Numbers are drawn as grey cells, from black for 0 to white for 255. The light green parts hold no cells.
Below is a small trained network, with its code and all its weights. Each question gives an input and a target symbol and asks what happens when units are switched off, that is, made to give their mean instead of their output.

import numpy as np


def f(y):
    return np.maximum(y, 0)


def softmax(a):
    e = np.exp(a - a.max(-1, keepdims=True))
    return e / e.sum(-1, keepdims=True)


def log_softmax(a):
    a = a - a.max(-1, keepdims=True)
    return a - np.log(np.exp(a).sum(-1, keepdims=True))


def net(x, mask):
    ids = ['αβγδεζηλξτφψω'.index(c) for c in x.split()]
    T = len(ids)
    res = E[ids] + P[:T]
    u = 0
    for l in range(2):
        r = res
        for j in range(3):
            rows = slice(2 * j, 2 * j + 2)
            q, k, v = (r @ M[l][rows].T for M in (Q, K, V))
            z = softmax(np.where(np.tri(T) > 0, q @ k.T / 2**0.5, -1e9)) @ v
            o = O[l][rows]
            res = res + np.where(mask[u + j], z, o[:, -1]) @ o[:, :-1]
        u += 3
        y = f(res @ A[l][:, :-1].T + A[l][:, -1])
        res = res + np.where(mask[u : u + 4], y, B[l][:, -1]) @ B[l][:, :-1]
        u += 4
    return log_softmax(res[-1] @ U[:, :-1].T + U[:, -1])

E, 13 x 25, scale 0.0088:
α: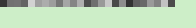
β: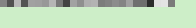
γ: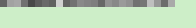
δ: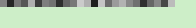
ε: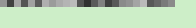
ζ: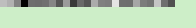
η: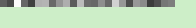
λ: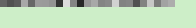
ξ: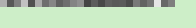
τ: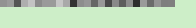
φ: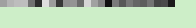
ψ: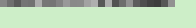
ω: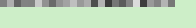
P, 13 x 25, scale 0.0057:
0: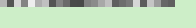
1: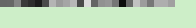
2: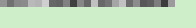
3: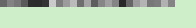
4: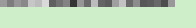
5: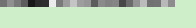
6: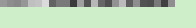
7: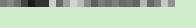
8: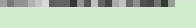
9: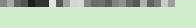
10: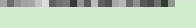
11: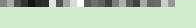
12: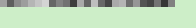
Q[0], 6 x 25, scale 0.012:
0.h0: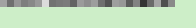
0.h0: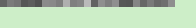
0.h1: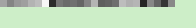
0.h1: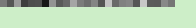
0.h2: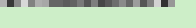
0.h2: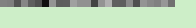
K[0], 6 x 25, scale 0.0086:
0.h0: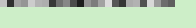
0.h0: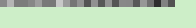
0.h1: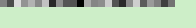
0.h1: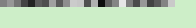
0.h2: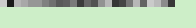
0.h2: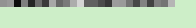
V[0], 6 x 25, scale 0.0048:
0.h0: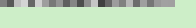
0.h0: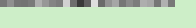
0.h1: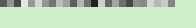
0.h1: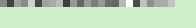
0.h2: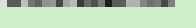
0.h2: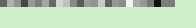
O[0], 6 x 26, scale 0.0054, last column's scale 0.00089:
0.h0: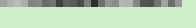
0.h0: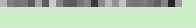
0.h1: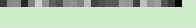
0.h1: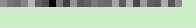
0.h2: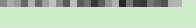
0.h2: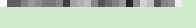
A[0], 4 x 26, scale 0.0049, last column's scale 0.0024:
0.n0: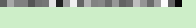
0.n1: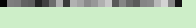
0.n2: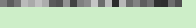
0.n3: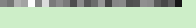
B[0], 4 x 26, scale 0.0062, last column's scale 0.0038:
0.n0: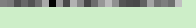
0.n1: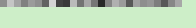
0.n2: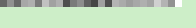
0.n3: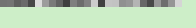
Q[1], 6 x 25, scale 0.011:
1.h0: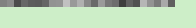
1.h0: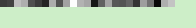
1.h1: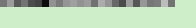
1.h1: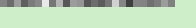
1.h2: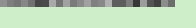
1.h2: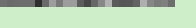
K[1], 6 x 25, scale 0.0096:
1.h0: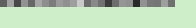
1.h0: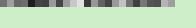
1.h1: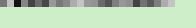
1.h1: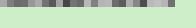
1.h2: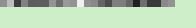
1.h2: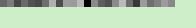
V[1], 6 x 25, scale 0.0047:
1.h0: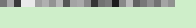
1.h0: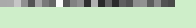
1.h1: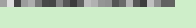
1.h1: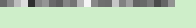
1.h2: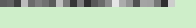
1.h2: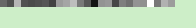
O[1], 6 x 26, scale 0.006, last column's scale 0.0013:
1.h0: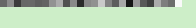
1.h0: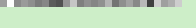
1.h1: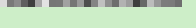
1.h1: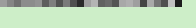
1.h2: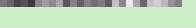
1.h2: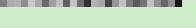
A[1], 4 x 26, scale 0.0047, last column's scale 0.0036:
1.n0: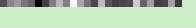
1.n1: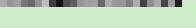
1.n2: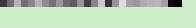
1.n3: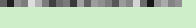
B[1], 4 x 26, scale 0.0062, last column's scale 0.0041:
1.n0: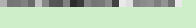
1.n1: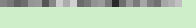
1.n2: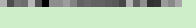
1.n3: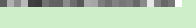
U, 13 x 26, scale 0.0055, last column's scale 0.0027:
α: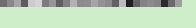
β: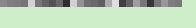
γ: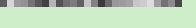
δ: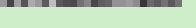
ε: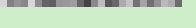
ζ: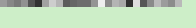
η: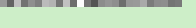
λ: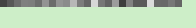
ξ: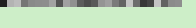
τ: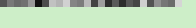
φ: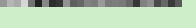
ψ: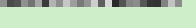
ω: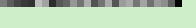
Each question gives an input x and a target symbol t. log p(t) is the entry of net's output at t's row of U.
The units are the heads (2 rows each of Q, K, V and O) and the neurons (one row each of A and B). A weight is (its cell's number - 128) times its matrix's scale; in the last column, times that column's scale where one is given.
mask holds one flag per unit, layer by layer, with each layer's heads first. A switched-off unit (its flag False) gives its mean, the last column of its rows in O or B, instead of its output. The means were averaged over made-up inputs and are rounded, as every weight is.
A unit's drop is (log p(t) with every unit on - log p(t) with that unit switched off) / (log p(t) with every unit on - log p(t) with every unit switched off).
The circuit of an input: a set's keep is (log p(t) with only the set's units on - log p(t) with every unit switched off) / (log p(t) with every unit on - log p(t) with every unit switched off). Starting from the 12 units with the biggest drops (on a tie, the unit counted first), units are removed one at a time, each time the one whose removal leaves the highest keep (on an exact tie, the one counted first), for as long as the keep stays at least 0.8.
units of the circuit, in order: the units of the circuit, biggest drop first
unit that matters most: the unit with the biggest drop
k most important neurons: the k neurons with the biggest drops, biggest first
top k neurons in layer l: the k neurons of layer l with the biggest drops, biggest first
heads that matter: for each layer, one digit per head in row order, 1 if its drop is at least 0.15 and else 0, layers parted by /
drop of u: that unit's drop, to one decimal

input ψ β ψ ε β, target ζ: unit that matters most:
1.h0
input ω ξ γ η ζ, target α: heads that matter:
010 / 001
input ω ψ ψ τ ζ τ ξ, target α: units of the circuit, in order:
[1.h2; 0.h1]
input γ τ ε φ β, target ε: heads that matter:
001 / 011
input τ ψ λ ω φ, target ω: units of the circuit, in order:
[0.n3; 1.h2; 0.h1]
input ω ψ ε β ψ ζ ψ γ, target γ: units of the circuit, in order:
[0.n1; 1.h0]
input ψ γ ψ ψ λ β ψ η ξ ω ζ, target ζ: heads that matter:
010 / 100
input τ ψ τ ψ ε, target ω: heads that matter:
010 / 001
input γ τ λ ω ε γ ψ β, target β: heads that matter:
010 / 000
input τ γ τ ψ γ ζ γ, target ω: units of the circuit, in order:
[1.h2; 0.h1; 0.n3]
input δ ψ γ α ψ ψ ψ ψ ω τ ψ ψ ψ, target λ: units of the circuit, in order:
[0.h0; 1.h0; 1.n3]
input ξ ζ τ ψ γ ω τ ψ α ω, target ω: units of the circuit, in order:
[0.n0; 1.n0; 0.h1]
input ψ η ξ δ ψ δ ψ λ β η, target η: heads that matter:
010 / 100
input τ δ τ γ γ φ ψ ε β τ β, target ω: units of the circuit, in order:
[1.h2; 0.h1; 0.n3]
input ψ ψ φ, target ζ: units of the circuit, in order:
[0.n2; 1.h0; 0.h1]
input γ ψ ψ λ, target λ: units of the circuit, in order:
[0.n0; 1.h0; 1.h2]
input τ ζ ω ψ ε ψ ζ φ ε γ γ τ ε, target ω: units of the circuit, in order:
[0.n3; 1.h2; 0.h1]
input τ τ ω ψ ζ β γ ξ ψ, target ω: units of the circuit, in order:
[1.h2; 0.h1; 0.n3]
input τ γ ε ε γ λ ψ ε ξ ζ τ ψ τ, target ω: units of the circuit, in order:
[0.n3; 1.h2; 0.h1]
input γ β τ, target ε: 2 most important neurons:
[1.n2; 0.n2]
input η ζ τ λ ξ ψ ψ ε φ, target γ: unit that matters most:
1.h1
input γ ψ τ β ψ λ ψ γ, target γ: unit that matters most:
0.n1
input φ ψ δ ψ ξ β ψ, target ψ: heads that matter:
001 / 011
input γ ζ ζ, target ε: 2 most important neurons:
[1.n2; 1.n1]
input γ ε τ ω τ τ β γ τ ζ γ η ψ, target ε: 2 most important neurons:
[0.n2; 1.n2]
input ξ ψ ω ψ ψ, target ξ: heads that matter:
001 / 000
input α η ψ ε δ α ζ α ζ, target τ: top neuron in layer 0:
[0.n2]
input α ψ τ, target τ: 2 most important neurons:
[1.n2; 0.n2]
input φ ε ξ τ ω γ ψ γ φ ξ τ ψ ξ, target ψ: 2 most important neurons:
[1.n1; 0.n3]
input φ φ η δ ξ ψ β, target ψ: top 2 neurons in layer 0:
[0.n3; 0.n2]
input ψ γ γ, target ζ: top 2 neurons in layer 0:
[0.n2; 0.n3]
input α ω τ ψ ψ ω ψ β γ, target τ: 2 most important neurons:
[1.n2; 0.n2]
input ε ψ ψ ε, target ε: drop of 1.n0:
0.3
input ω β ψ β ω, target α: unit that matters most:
1.h2
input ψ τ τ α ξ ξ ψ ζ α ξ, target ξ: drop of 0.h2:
0.8
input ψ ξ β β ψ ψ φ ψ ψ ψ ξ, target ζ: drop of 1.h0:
0.4
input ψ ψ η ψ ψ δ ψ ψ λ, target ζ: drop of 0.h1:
0.2
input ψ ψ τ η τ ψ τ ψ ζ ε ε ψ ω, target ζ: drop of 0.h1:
0.3
